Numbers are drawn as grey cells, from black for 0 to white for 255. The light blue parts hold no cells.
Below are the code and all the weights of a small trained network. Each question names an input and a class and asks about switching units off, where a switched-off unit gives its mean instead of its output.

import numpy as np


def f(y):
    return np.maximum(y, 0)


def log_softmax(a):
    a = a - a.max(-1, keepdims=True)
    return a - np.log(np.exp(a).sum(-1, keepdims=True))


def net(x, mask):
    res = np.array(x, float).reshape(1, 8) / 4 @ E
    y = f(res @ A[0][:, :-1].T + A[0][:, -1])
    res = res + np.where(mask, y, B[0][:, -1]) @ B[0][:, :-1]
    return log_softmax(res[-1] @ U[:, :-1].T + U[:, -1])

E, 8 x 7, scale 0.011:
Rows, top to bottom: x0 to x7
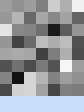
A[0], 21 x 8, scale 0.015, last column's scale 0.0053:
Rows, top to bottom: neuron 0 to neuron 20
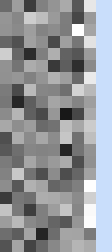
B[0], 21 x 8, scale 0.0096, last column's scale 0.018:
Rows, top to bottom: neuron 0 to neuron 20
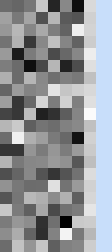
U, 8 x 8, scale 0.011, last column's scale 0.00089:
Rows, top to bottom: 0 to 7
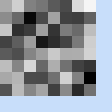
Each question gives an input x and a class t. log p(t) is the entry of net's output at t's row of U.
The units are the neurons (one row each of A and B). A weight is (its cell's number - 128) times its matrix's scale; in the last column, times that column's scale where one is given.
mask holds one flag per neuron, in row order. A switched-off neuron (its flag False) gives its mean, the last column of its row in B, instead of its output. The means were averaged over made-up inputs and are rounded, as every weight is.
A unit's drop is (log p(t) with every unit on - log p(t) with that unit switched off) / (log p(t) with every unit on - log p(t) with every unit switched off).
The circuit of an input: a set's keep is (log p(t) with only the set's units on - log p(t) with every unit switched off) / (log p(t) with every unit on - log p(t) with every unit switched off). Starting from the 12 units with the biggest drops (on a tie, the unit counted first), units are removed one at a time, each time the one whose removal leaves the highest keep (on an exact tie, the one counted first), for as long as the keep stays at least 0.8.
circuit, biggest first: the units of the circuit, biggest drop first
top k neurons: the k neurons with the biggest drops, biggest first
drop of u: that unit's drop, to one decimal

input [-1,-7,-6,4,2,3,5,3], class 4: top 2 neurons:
[neuron 8; neuron 7]
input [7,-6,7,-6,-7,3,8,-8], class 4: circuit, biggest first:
[neuron 7]
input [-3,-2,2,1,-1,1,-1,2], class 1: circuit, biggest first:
[neuron 9; neuron 5]
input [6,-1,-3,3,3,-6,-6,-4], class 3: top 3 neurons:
[neuron 9; neuron 14; neuron 8]
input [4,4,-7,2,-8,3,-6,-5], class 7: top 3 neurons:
[neuron 20; neuron 16; neuron 11]
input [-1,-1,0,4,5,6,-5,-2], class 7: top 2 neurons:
[neuron 11; neuron 20]
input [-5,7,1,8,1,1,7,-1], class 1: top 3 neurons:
[neuron 5; neuron 3; neuron 1]
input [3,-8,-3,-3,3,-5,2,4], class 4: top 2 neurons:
[neuron 7; neuron 12]
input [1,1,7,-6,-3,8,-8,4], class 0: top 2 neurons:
[neuron 20; neuron 2]
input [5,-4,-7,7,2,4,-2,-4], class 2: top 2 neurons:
[neuron 8; neuron 17]
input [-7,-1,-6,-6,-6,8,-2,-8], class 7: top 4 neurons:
[neuron 20; neuron 16; neuron 0; neuron 5]
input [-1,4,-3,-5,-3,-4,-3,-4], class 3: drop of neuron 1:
0.0
